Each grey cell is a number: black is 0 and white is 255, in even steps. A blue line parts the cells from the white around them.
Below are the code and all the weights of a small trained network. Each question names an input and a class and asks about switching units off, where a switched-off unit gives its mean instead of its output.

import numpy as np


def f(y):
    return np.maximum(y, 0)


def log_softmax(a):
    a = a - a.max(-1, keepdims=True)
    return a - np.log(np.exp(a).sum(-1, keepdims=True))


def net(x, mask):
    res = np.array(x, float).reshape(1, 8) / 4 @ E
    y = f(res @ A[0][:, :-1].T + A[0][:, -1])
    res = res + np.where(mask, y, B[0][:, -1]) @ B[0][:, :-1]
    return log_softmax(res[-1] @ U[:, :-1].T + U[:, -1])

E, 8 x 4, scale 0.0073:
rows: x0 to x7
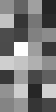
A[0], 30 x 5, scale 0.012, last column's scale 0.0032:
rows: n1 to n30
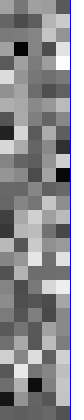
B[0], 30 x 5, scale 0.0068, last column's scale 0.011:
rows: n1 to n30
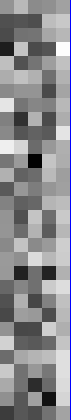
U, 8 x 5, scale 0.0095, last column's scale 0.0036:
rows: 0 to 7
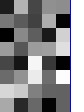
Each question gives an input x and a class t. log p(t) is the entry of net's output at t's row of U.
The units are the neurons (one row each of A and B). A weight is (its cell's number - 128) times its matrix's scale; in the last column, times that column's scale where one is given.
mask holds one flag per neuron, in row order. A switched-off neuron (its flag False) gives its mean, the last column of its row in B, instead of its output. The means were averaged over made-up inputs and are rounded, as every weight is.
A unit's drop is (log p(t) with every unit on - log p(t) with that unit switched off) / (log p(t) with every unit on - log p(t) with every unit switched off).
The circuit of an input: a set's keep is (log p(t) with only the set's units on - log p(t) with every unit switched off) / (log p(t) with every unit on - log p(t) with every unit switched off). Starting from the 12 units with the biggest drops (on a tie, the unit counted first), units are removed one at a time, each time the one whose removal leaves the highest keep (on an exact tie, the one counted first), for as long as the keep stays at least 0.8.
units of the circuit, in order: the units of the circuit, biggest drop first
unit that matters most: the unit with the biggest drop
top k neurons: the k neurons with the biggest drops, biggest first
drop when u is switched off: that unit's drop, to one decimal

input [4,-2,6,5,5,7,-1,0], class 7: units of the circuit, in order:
[n20, n29]
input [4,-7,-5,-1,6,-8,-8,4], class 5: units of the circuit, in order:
[n26, n19]
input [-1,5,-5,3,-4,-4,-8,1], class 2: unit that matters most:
n4
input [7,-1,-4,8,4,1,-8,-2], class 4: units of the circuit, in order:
[n9, n16]
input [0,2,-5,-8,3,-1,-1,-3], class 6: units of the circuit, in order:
[n6, n18]
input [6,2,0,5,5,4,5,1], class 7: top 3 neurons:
[n20, n9, n18]
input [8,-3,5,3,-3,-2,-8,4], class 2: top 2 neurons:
[n4, n22]
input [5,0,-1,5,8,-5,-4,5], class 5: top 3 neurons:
[n26, n19, n28]
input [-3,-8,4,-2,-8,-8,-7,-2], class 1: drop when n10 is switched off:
-0.1
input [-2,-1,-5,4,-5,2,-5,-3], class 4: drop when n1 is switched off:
0.0
